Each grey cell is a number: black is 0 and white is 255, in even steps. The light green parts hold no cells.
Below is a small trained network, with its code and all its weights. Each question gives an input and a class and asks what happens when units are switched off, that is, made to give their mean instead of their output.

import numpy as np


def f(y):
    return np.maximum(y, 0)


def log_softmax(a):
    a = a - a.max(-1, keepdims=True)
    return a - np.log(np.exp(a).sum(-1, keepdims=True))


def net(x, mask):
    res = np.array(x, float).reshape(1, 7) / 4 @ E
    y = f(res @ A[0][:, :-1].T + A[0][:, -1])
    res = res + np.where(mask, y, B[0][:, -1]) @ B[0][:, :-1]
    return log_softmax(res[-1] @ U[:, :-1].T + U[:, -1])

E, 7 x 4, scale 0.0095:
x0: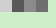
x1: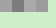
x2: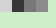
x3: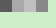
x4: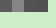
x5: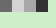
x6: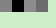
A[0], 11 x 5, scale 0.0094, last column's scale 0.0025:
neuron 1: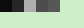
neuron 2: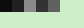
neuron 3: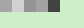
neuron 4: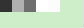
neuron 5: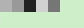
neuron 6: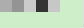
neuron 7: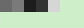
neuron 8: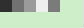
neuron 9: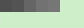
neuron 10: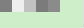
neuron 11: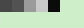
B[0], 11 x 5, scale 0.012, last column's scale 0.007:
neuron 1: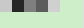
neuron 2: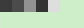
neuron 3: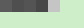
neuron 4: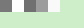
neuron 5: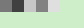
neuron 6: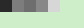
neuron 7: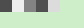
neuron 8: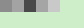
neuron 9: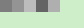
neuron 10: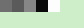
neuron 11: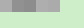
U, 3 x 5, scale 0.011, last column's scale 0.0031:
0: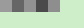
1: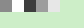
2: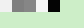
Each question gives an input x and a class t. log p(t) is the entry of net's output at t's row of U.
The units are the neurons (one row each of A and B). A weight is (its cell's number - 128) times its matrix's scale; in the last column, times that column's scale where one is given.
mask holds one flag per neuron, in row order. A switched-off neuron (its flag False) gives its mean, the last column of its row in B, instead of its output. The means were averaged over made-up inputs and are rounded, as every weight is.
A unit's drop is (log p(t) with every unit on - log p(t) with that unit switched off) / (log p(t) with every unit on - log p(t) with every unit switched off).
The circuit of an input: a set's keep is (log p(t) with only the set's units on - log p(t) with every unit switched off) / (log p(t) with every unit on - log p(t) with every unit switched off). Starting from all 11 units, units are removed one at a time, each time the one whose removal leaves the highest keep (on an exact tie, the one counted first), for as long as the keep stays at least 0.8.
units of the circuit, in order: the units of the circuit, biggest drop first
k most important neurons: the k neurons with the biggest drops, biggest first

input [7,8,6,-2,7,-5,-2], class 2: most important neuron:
(neuron 10)
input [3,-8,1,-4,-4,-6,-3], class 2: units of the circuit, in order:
(neuron 10; neuron 2; neuron 5)
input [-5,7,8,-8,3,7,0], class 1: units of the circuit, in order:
(neuron 10; neuron 1)
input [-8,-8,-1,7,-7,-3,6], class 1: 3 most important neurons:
(neuron 4; neuron 8; neuron 5)
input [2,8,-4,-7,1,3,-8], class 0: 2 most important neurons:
(neuron 10; neuron 3)
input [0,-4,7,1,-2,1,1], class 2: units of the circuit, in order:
(neuron 10; neuron 2)
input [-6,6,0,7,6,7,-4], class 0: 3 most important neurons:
(neuron 10; neuron 3; neuron 7)
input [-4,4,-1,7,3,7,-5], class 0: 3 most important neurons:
(neuron 10; neuron 3; neuron 7)
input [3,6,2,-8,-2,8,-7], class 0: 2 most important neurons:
(neuron 10; neuron 4)
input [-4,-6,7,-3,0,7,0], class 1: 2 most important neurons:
(neuron 7; neuron 10)
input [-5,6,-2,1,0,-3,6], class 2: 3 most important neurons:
(neuron 10; neuron 11; neuron 8)
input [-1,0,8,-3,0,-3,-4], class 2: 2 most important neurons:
(neuron 10; neuron 2)
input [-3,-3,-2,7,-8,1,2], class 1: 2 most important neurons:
(neuron 4; neuron 8)
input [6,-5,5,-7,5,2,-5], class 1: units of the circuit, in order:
(neuron 7)
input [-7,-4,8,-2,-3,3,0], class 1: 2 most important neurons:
(neuron 10; neuron 1)
